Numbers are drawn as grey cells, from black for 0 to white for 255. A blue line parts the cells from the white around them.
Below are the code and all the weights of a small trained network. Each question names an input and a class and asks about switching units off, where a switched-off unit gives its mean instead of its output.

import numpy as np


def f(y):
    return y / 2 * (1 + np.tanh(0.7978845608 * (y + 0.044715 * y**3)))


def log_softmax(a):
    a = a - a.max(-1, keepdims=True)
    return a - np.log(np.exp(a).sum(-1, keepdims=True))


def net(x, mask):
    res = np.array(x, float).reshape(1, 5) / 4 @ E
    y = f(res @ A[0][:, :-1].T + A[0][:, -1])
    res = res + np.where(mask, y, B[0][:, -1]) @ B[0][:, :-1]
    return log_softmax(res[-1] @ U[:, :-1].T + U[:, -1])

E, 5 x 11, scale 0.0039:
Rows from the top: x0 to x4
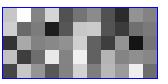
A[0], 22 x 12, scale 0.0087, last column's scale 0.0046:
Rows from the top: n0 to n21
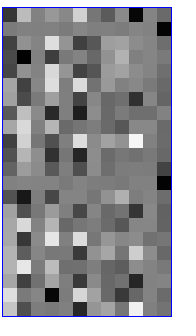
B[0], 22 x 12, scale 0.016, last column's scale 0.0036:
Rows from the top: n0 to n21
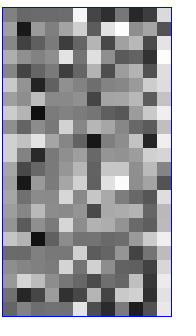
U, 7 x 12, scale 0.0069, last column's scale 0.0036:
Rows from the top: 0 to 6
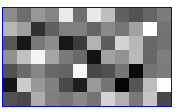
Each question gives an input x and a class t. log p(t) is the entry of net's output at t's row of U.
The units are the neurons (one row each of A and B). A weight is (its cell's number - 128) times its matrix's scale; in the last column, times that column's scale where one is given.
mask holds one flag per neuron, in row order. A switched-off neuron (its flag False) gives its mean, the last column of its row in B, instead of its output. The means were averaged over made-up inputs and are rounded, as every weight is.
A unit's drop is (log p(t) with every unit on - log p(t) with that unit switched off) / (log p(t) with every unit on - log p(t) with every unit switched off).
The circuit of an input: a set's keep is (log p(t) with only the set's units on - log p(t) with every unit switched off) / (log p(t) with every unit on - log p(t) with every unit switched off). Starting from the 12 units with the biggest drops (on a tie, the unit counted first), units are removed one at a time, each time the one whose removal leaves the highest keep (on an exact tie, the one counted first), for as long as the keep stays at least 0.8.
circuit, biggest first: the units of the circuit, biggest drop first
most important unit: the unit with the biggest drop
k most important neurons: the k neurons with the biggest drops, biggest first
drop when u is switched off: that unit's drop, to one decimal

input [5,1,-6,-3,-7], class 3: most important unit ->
n19
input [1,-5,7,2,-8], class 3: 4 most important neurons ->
[n19; n6; n14; n21]
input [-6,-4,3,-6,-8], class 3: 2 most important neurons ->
[n19; n6]
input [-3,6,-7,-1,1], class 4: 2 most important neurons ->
[n21; n17]
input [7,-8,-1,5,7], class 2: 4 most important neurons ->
[n2; n4; n3; n13]
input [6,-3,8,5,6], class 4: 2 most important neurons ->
[n0; n3]
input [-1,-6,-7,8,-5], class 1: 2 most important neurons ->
[n16; n5]
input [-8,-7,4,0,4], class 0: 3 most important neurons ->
[n3; n13; n20]
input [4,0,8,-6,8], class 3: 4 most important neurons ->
[n9; n21; n17; n16]
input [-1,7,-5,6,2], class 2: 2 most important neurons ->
[n20; n7]
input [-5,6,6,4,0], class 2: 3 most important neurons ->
[n20; n21; n18]
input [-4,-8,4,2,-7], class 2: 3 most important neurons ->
[n2; n4; n9]
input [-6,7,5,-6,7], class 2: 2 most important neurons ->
[n20; n19]
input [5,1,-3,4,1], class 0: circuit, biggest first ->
[n18]
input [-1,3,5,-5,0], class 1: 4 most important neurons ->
[n7; n21; n10; n17]
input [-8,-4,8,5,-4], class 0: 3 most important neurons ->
[n3; n13; n21]
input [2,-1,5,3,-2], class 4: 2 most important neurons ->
[n0; n7]
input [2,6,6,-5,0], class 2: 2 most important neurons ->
[n20; n21]
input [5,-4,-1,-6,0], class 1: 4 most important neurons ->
[n7; n10; n3; n13]
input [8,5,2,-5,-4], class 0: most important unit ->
n18
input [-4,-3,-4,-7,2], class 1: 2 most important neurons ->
[n7; n10]
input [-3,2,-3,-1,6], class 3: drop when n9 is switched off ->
1.0
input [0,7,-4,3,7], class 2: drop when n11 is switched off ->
0.0
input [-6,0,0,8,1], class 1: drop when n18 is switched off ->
0.1
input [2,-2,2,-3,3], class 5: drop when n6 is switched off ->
0.3
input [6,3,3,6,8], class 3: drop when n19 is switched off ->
-0.1
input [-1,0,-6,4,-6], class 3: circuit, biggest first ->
[n19]
